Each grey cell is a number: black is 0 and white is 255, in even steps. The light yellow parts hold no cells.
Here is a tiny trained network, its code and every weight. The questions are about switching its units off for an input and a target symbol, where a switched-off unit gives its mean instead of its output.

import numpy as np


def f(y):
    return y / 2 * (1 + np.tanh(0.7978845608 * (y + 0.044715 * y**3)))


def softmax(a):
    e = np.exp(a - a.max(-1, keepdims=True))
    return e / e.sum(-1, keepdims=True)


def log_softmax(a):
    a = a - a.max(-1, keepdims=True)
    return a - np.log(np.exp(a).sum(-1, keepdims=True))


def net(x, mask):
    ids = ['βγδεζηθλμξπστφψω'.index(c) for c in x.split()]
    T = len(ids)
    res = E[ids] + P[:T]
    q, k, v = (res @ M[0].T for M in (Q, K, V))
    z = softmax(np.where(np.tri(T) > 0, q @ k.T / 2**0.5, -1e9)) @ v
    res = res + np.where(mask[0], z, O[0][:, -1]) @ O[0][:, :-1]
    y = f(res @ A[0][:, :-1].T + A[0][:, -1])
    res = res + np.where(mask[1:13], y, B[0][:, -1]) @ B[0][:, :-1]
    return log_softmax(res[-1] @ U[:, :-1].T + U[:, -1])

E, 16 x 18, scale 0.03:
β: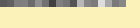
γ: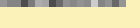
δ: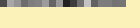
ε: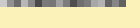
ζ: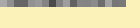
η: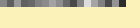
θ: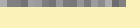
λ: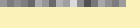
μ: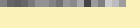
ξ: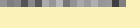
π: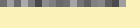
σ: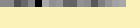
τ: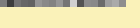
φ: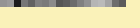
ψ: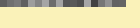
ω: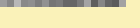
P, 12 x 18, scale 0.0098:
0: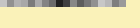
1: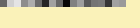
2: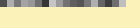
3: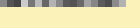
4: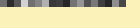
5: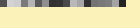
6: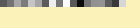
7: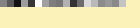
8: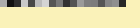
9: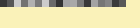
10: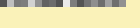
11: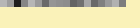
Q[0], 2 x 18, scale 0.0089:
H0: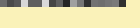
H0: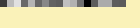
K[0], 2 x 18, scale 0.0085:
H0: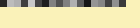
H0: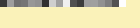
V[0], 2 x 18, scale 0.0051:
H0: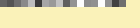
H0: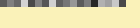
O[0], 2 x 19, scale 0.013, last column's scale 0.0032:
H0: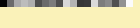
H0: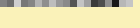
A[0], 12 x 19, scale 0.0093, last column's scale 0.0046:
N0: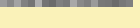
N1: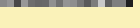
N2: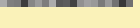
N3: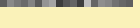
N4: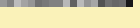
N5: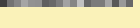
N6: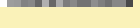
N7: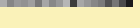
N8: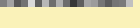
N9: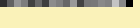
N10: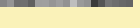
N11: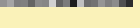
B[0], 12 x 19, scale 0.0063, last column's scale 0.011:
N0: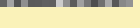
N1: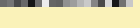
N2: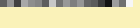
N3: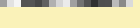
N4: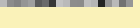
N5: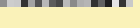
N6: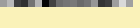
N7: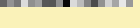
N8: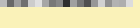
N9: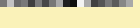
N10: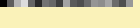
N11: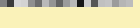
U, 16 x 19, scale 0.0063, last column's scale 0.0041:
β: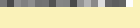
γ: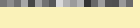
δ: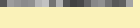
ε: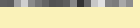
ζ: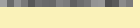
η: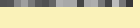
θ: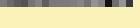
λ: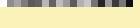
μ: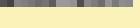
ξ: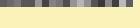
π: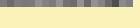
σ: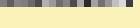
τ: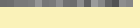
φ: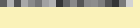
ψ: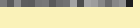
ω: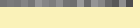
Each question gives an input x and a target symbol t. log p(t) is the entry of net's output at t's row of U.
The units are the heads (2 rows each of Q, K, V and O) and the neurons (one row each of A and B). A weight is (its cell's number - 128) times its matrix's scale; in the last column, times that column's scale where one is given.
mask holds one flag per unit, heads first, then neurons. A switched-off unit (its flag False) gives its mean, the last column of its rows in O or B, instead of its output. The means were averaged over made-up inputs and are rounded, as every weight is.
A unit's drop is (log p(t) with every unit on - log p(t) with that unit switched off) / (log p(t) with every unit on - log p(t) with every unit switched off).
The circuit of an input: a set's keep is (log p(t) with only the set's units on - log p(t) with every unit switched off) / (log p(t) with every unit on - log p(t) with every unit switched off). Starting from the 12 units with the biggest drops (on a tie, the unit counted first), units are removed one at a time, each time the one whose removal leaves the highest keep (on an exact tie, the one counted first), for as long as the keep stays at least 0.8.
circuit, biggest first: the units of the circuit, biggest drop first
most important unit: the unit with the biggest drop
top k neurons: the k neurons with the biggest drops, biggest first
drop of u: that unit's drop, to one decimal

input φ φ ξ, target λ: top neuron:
[N4]
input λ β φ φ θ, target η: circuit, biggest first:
[H0 N5]
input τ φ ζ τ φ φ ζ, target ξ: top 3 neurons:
[N7 N6 N2]
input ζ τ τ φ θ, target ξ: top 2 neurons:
[N6 N7]
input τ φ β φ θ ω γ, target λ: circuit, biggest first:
[H0 N4]
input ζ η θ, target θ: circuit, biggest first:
[H0 N6]
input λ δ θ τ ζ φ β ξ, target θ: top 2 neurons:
[N6 N2]
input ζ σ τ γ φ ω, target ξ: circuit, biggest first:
[H0 N6 N7]
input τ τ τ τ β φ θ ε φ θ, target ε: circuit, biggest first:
[H0 N3]
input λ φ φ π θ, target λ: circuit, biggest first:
[H0 N4 N5]
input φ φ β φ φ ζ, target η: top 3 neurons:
[N5 N4 N1]
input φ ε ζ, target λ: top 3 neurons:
[N4 N5 N2]
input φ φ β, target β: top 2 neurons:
[N5 N3]
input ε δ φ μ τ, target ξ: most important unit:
N9
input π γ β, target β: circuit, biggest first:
[N5 N3]
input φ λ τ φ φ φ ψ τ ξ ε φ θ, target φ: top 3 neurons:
[N1 N9 N5]
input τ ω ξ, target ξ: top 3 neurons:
[N6 N7 N2]
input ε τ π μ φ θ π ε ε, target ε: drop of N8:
0.2
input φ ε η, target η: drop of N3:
0.1
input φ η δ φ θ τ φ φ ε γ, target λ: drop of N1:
-0.1
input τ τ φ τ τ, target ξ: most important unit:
N11
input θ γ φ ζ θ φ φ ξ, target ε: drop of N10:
0.0
